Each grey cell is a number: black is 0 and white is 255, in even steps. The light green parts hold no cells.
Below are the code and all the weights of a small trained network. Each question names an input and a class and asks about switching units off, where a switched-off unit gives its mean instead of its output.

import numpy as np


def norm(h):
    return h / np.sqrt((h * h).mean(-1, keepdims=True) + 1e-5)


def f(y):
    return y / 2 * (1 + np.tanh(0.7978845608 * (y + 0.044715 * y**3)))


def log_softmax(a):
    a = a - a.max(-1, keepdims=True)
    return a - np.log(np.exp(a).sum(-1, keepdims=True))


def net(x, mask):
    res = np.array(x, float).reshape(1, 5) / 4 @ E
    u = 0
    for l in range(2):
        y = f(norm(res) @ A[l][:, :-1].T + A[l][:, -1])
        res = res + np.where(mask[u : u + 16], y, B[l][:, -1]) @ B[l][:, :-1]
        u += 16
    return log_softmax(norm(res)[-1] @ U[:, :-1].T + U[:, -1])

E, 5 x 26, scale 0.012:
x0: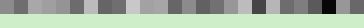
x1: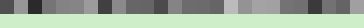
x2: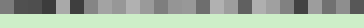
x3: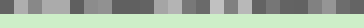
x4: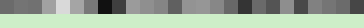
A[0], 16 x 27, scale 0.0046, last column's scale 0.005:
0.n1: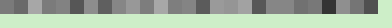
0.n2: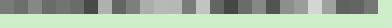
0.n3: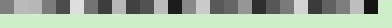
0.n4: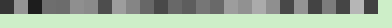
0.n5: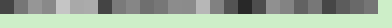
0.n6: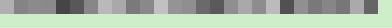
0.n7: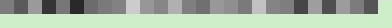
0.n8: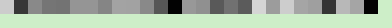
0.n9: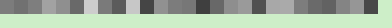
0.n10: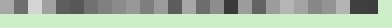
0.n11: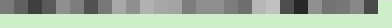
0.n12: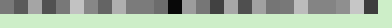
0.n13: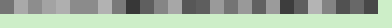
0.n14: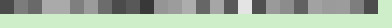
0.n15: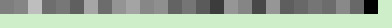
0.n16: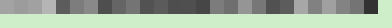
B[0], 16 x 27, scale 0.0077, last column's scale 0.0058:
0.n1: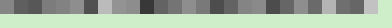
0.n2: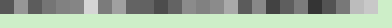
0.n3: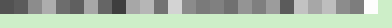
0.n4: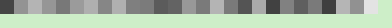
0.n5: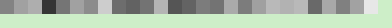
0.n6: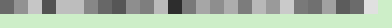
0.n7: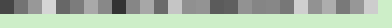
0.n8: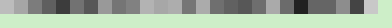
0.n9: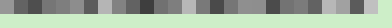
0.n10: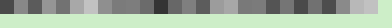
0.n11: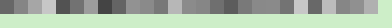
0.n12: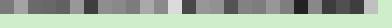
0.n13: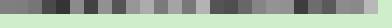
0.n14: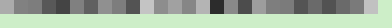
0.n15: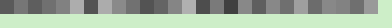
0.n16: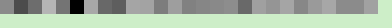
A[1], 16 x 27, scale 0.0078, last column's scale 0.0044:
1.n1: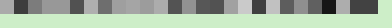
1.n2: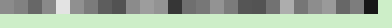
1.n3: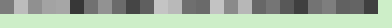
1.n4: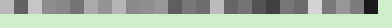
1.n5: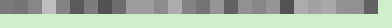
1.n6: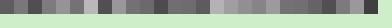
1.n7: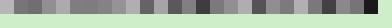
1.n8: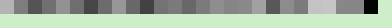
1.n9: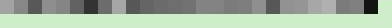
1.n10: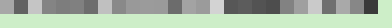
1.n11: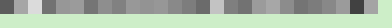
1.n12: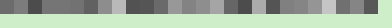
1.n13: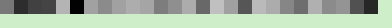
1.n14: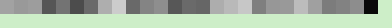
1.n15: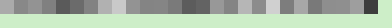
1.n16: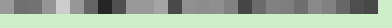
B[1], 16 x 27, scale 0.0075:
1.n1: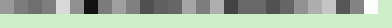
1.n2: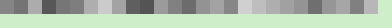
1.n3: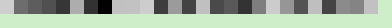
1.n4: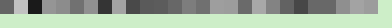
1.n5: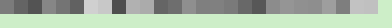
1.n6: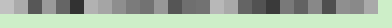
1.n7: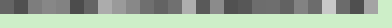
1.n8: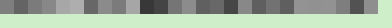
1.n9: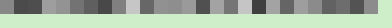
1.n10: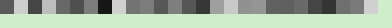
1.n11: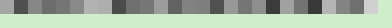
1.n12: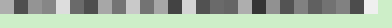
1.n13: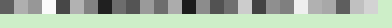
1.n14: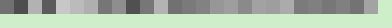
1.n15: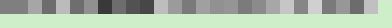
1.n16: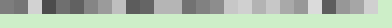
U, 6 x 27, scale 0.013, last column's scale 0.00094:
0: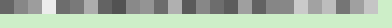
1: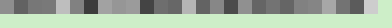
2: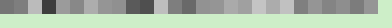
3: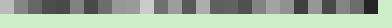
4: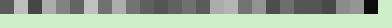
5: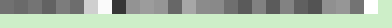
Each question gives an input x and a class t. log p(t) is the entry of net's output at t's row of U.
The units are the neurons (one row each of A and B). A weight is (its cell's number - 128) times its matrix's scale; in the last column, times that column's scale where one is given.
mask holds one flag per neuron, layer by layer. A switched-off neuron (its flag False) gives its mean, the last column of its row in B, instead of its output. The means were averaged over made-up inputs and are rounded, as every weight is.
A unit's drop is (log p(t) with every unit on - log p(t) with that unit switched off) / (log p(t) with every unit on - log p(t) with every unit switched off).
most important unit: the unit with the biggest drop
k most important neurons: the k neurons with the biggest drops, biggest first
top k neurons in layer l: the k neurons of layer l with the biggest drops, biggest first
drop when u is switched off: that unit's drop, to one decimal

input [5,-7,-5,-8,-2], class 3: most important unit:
0.n8
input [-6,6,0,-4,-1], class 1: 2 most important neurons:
[1.n12 0.n2]
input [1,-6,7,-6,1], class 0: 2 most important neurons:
[1.n13 0.n7]
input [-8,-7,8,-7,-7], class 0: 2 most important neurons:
[1.n13 0.n7]
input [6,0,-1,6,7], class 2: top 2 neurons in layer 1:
[1.n16 1.n2]
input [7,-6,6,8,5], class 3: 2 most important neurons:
[1.n3 0.n14]
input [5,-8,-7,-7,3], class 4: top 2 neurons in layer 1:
[1.n10 1.n4]
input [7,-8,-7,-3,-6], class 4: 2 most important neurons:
[1.n10 0.n10]
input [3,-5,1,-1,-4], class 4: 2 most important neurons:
[1.n10 0.n5]
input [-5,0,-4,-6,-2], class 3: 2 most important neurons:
[0.n12 0.n8]
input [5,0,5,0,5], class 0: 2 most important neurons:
[1.n13 0.n6]
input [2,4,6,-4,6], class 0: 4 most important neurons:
[1.n13 0.n6 0.n7 0.n11]
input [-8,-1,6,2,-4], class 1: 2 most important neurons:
[1.n12 0.n3]
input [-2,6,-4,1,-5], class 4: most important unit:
0.n4
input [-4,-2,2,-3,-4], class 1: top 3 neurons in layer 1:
[1.n12 1.n16 1.n2]
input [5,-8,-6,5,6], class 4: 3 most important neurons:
[1.n10 0.n6 1.n4]
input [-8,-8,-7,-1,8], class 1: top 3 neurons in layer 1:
[1.n12 1.n13 1.n9]
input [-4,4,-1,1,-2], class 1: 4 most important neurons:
[1.n12 0.n2 0.n10 1.n10]
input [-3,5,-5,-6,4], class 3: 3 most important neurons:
[0.n12 1.n13 0.n7]
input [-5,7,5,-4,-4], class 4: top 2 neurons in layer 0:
[0.n4 0.n3]
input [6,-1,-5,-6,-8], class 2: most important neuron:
[0.n6]
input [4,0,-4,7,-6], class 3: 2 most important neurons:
[1.n3 0.n5]
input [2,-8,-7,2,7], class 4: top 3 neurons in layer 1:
[1.n10 1.n4 1.n13]
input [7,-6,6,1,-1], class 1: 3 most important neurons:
[1.n1 0.n3 0.n1]
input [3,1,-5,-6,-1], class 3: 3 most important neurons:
[0.n12 0.n8 1.n13]
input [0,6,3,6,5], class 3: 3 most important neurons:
[1.n3 0.n6 0.n2]
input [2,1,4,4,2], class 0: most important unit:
0.n6
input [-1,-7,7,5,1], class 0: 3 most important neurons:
[1.n13 0.n7 0.n4]
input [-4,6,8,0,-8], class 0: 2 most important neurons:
[1.n13 0.n5]
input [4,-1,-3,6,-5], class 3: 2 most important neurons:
[1.n3 0.n5]
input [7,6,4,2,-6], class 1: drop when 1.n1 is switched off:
0.5
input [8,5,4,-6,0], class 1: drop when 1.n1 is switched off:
0.3
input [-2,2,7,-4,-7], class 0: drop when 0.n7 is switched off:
0.2
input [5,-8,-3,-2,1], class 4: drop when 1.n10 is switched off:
0.1
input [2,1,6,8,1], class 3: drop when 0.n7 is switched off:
0.0
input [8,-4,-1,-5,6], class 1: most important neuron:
[1.n1]
